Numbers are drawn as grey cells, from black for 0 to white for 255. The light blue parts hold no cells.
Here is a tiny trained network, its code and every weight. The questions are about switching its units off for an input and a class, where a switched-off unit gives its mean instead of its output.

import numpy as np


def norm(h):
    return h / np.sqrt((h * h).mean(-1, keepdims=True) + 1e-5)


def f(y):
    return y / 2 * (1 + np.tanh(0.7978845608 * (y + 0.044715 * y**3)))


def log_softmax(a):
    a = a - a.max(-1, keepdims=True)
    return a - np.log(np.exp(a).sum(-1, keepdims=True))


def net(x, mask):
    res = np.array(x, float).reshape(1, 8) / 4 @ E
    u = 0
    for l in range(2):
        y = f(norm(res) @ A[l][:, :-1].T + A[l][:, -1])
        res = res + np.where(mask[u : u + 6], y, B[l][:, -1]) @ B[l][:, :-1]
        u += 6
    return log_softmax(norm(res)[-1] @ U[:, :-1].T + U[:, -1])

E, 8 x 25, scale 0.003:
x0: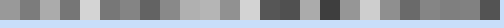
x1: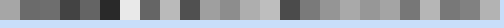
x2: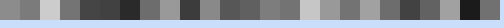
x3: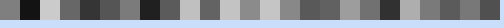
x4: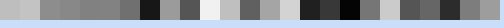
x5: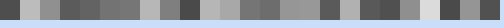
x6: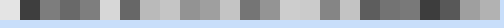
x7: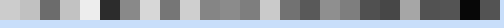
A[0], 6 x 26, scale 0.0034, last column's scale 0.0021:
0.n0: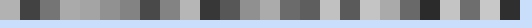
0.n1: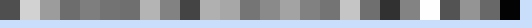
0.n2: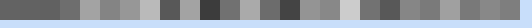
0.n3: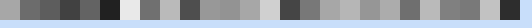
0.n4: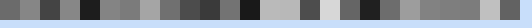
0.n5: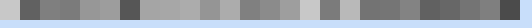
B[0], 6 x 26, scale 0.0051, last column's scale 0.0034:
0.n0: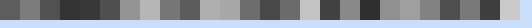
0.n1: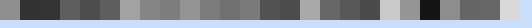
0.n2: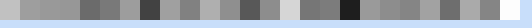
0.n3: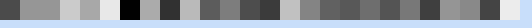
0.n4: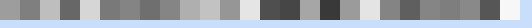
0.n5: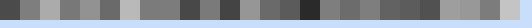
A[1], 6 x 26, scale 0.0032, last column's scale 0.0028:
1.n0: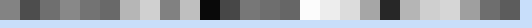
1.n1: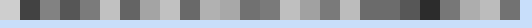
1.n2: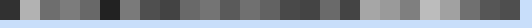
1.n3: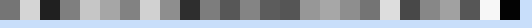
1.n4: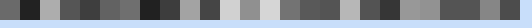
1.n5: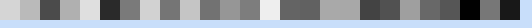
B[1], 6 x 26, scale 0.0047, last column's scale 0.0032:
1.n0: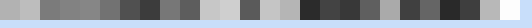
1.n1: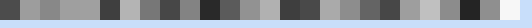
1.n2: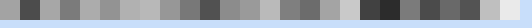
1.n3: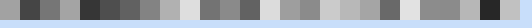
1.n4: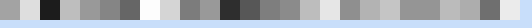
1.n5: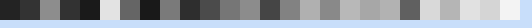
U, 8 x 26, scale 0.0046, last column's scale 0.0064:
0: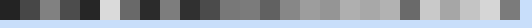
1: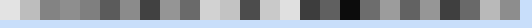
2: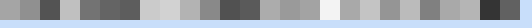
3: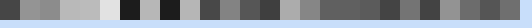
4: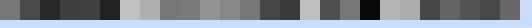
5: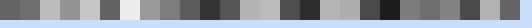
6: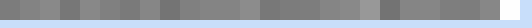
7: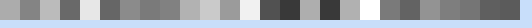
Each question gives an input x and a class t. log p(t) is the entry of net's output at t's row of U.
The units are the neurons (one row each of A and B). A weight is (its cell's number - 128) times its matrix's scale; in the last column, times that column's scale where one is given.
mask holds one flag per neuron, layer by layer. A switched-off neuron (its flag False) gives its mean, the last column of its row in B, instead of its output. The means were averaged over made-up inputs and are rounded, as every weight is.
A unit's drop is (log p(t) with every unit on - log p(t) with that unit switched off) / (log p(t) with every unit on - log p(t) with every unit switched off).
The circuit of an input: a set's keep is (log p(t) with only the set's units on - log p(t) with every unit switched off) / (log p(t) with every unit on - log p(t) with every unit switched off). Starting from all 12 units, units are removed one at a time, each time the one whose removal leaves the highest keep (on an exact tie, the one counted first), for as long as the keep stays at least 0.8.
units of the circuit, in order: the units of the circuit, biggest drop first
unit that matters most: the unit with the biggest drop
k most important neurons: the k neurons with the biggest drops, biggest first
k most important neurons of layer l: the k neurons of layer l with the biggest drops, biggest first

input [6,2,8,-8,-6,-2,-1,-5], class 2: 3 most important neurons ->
[1.n3 0.n4 1.n5]
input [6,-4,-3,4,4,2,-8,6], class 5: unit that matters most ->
1.n2
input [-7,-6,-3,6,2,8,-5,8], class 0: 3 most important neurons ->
[1.n5 0.n3 0.n0]
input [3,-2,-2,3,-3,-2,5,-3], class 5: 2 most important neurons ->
[1.n1 1.n5]
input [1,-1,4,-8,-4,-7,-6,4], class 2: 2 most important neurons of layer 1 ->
[1.n3 1.n1]
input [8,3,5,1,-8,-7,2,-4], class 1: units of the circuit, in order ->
[1.n0 0.n4]
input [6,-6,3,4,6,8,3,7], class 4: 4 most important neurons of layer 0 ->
[0.n1 0.n3 0.n2 0.n4]
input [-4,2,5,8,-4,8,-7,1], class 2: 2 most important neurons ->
[1.n4 0.n0]
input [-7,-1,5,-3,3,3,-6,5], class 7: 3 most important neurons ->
[0.n4 1.n1 0.n5]
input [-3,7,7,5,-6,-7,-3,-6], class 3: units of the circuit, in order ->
[0.n3 1.n5]
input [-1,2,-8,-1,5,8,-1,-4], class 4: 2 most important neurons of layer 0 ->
[0.n1 0.n2]
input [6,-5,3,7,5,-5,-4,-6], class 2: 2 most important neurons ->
[1.n4 0.n4]
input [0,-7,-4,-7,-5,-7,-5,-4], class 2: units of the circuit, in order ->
[1.n3 0.n3]
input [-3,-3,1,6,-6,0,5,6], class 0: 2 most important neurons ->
[1.n5 0.n3]
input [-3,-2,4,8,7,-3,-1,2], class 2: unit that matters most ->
1.n4
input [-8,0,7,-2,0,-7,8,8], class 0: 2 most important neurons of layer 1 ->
[1.n5 1.n2]
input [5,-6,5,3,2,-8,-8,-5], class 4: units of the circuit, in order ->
[0.n0 0.n3]
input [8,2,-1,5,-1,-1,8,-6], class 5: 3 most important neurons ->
[1.n1 0.n4 1.n5]
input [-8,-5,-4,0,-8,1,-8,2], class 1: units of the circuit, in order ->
[1.n0 0.n3]
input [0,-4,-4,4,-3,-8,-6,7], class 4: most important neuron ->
[0.n0]
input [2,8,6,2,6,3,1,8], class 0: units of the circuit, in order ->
[1.n5 0.n2]
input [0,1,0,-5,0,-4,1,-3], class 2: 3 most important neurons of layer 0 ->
[0.n1 0.n4 0.n2]
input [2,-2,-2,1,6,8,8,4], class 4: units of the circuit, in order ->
[0.n1 0.n2]
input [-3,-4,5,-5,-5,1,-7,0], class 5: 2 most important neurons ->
[1.n2 0.n3]
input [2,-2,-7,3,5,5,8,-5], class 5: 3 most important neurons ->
[1.n1 0.n2 1.n5]
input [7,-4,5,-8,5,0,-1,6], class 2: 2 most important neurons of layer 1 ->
[1.n3 1.n0]
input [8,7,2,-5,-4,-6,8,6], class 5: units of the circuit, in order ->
[1.n1 0.n4]
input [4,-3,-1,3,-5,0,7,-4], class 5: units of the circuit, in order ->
[1.n1 0.n3]
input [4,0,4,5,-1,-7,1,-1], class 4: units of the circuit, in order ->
[0.n0]
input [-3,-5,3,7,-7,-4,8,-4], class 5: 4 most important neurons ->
[1.n1 0.n5 0.n3 1.n5]
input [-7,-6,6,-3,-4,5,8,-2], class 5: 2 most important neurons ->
[1.n1 0.n3]
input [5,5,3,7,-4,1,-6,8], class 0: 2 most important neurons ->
[1.n5 0.n4]
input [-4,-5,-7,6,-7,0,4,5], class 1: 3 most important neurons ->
[1.n0 0.n3 0.n2]
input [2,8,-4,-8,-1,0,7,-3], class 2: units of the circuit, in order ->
[1.n3]
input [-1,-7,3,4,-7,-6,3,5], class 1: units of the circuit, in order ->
[1.n0 0.n3]
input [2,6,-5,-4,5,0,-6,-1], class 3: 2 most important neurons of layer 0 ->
[0.n3 0.n2]
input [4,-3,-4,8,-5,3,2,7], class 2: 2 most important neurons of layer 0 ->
[0.n2 0.n5]
